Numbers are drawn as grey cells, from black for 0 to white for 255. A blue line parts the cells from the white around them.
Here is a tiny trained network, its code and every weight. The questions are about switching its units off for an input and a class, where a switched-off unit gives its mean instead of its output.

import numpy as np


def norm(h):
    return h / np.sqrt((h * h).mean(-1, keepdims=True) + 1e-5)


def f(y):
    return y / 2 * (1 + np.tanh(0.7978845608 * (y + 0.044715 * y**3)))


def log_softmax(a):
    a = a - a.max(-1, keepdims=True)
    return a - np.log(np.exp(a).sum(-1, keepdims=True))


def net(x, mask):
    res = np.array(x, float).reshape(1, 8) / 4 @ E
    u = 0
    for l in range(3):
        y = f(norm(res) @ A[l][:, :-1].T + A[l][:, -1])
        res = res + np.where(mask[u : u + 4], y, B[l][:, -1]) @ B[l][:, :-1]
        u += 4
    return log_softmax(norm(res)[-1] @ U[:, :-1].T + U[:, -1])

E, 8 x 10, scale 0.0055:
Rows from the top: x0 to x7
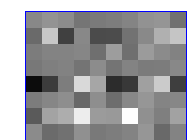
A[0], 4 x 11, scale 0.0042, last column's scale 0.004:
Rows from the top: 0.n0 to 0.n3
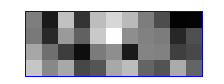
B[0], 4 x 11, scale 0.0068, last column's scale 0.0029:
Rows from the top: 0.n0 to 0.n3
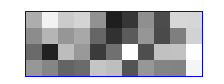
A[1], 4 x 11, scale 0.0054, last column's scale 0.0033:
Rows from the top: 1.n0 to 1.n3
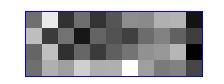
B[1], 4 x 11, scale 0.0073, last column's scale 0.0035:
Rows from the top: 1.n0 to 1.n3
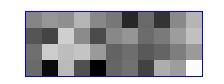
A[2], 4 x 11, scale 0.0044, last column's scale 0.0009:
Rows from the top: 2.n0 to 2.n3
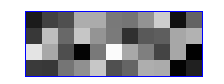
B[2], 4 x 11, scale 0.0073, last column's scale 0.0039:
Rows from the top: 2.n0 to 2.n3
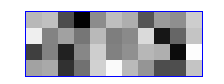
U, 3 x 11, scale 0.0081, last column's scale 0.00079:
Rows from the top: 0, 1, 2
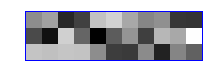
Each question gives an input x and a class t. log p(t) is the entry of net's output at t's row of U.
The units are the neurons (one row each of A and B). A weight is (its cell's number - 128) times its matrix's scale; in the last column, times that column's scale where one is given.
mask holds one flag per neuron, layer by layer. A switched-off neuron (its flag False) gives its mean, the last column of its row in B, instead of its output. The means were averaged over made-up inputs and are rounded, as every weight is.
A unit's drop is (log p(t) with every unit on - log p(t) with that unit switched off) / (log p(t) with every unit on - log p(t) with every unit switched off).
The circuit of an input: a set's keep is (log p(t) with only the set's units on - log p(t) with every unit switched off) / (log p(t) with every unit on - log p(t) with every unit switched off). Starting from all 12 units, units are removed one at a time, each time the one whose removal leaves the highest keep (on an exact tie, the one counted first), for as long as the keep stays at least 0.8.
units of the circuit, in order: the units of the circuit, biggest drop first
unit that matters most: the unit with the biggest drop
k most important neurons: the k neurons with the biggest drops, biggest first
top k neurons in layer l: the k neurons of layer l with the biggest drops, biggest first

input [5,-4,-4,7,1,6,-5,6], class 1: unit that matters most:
0.n2
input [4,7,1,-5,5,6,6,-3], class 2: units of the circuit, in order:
1.n0, 2.n1
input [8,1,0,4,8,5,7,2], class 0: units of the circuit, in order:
2.n3, 2.n0
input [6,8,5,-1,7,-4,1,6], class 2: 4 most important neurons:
1.n0, 1.n2, 2.n1, 2.n2
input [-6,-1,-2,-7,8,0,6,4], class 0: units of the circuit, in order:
2.n3, 2.n0
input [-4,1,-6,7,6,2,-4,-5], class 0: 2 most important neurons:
2.n3, 1.n3
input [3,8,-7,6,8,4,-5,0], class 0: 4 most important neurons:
0.n0, 2.n3, 2.n0, 0.n1
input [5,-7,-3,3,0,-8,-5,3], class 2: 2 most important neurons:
0.n0, 1.n3
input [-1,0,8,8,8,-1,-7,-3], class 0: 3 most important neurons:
2.n3, 1.n3, 2.n0
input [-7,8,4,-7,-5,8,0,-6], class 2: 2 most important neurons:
1.n0, 1.n2
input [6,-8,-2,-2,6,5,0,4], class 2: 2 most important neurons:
0.n0, 0.n1
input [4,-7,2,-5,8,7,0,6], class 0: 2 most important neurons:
2.n3, 2.n0
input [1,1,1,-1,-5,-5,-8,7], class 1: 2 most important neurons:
1.n1, 0.n2
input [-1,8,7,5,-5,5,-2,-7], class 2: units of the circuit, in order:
1.n0
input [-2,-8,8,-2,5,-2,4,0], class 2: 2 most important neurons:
0.n0, 0.n1
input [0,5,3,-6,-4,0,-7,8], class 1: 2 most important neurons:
0.n2, 1.n1
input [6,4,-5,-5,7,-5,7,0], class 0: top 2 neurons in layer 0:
0.n2, 0.n0
